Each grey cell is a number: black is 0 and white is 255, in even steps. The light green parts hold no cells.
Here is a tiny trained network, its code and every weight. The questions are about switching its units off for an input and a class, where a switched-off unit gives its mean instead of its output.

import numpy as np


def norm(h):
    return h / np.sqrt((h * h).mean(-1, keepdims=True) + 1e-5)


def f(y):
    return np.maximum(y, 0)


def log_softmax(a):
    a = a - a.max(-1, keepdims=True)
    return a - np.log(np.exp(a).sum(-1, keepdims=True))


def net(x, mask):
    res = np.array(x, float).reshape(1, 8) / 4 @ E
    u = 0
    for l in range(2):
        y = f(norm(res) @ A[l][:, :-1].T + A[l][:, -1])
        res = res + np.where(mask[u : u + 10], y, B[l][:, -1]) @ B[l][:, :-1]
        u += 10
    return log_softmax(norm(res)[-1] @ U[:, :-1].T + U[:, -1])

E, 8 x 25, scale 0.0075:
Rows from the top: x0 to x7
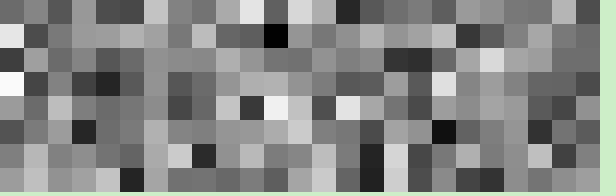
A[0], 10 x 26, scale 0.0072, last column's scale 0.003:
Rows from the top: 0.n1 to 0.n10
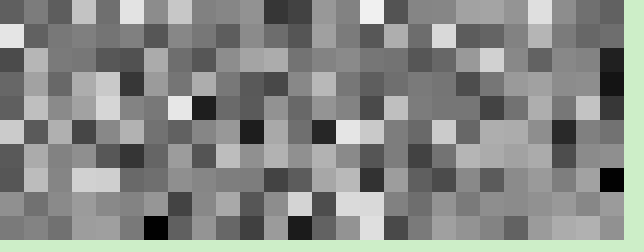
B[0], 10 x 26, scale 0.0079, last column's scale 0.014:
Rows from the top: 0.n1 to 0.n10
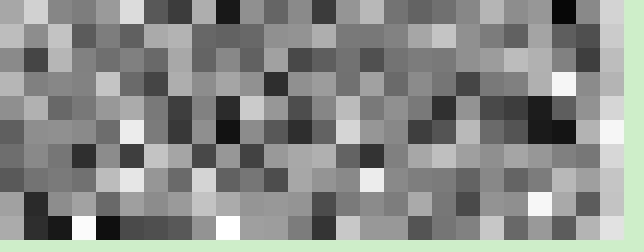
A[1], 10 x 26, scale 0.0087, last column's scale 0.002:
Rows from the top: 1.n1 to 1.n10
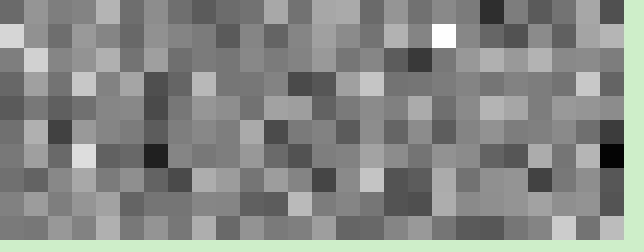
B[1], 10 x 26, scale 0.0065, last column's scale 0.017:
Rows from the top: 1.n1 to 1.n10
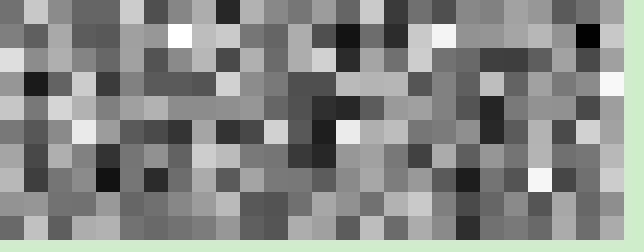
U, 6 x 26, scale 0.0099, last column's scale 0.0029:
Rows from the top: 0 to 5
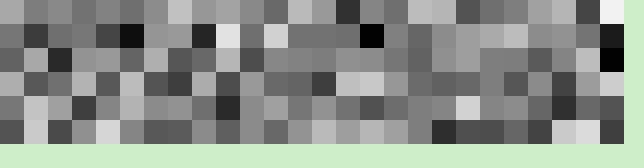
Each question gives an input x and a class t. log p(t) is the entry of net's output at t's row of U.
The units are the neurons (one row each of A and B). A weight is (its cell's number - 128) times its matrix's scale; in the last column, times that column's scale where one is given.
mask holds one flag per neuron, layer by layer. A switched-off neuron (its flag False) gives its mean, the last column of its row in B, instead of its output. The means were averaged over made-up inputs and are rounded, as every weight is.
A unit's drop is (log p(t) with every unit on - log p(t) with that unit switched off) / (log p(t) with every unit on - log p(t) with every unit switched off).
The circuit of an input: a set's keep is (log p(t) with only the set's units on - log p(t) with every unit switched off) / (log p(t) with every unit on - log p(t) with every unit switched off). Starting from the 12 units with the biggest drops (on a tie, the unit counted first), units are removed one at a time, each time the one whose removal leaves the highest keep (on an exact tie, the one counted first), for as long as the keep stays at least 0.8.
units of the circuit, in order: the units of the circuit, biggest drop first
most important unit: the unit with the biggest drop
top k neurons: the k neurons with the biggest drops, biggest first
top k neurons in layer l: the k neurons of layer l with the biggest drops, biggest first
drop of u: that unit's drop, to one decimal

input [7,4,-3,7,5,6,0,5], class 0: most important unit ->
0.n10
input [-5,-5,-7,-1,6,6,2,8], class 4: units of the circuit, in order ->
(0.n10 1.n4)
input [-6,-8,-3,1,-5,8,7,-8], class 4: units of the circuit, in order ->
(0.n10 1.n4)
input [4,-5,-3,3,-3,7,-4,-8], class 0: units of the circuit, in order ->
(0.n6 1.n4)
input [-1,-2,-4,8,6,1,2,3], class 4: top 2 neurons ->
(0.n6 0.n10)
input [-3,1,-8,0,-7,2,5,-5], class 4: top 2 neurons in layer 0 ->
(0.n10 0.n2)
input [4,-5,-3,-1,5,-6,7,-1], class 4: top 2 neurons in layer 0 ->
(0.n5 0.n10)
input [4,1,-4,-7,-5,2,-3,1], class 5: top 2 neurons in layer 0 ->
(0.n10 0.n6)
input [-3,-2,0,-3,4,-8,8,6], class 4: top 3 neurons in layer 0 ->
(0.n5 0.n7 0.n2)
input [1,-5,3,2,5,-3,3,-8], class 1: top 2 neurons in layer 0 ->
(0.n7 0.n3)
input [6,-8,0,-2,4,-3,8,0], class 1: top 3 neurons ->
(0.n7 0.n6 0.n3)
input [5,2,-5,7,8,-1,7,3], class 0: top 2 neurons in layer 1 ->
(1.n2 1.n4)
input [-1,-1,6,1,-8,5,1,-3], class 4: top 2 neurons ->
(0.n10 1.n4)
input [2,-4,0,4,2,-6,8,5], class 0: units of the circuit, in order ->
(1.n2)
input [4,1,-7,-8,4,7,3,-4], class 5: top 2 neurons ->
(0.n10 0.n6)
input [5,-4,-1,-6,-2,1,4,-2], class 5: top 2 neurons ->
(0.n8 0.n10)
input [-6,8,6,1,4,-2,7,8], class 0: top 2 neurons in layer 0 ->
(0.n2 0.n4)
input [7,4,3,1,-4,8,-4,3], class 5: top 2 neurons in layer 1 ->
(1.n2 1.n6)
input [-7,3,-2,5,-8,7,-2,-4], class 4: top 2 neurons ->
(0.n10 0.n2)
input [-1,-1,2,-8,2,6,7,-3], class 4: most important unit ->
0.n7
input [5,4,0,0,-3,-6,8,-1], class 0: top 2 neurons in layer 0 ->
(0.n6 0.n2)
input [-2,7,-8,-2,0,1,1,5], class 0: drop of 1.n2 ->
0.2
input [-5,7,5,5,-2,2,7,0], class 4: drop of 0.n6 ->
0.1
